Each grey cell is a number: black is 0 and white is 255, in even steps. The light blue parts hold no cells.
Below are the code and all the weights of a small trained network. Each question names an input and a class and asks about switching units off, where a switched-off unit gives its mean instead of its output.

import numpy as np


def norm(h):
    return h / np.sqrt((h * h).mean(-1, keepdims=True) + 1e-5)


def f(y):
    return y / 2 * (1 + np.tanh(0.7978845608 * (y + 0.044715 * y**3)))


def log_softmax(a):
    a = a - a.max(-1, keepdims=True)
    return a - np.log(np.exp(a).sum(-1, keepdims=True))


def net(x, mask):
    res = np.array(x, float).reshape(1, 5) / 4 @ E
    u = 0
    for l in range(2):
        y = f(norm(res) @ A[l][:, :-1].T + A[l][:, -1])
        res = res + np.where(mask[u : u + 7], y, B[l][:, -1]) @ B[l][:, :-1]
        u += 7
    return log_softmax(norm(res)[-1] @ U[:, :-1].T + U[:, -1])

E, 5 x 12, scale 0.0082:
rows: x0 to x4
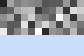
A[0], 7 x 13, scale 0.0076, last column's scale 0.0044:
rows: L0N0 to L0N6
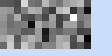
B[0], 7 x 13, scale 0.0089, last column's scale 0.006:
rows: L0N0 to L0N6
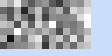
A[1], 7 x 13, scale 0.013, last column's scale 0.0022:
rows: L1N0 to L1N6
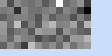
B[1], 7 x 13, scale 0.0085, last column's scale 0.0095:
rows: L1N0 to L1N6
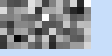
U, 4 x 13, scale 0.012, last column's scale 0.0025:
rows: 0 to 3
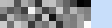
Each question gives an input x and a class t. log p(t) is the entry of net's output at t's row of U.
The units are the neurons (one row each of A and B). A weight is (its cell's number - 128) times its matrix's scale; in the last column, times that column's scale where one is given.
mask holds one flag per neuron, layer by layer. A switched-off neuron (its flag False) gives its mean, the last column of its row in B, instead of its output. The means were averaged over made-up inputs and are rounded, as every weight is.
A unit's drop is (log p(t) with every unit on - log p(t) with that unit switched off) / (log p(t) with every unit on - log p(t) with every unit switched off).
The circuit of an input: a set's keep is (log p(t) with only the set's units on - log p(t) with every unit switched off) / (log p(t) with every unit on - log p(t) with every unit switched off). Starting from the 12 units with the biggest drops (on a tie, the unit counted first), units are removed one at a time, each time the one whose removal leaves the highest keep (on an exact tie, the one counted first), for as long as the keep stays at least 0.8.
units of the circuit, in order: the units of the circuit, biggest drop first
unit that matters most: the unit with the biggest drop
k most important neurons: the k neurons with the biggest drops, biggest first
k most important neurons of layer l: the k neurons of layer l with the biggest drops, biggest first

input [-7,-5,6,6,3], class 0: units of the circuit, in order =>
L0N2, L0N5
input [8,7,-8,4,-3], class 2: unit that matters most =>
L1N5
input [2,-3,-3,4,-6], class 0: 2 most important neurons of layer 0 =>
L0N2, L0N1
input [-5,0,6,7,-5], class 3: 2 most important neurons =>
L0N0, L1N5
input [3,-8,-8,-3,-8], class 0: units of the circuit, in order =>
L1N1, L0N1, L0N2
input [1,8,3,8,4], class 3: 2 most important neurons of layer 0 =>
L0N0, L0N1
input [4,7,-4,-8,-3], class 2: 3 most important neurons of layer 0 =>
L0N5, L0N1, L0N3
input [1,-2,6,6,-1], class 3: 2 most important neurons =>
L0N0, L1N0
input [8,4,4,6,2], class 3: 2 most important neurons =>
L0N0, L1N0
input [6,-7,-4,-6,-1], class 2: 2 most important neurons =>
L1N6, L0N2
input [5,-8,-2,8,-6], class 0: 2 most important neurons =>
L1N1, L0N2
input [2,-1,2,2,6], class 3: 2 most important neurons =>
L0N3, L0N4
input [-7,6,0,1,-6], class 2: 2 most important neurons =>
L0N5, L0N1
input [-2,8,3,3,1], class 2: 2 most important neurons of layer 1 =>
L1N5, L1N0
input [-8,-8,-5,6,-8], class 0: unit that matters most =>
L1N1
